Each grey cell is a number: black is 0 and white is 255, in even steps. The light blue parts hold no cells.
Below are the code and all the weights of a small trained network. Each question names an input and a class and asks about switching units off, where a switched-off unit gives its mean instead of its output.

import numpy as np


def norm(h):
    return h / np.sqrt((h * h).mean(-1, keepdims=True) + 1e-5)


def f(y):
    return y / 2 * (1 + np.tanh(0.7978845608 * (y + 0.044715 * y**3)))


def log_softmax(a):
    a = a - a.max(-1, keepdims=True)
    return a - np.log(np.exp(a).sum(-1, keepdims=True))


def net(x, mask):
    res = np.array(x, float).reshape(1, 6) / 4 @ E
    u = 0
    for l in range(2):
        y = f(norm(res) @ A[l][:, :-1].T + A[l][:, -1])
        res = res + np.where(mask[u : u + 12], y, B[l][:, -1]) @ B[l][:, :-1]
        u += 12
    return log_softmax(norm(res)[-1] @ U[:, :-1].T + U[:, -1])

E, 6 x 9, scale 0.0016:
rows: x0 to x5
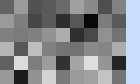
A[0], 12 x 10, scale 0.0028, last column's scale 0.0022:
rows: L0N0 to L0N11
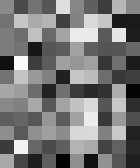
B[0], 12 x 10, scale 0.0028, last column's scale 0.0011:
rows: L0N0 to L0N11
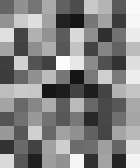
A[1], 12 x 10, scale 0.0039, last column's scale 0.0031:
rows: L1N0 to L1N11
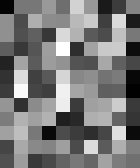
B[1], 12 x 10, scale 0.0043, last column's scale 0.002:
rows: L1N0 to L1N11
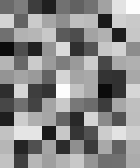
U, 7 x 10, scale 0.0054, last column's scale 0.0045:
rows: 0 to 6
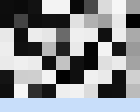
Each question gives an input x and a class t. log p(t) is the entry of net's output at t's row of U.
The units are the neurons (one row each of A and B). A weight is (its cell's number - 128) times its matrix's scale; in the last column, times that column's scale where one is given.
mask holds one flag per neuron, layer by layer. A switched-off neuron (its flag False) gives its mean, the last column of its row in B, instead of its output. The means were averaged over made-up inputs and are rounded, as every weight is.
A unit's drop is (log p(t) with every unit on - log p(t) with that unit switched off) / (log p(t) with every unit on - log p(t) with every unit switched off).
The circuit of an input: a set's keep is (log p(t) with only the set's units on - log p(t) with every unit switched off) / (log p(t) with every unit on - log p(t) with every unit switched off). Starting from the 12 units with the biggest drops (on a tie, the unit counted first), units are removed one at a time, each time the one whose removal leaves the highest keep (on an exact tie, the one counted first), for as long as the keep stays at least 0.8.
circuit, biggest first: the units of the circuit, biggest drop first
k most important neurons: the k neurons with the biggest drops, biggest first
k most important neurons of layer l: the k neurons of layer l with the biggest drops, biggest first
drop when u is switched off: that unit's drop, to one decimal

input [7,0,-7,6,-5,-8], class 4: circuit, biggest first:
[L1N9]
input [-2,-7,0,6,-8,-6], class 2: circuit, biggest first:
[L1N1 L0N2]
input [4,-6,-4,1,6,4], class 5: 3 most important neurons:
[L0N1 L0N5 L1N8]
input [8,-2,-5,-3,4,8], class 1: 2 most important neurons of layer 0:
[L0N0 L0N8]
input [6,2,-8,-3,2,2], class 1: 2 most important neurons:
[L1N0 L0N3]
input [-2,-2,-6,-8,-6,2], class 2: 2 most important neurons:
[L1N1 L0N2]
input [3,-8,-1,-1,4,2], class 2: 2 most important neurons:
[L0N2 L0N9]
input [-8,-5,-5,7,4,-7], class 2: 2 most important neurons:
[L0N2 L1N1]
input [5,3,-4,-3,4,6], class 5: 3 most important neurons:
[L0N1 L0N5 L1N8]
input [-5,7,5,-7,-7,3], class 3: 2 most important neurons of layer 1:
[L1N0 L1N8]
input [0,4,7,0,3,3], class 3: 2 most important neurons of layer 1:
[L1N2 L1N9]
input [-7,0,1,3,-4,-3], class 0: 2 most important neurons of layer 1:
[L1N3 L1N7]
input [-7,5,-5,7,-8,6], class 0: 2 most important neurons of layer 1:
[L1N3 L1N7]
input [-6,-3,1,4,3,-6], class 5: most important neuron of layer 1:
[L1N8]
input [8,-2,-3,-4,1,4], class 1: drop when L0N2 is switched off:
0.2
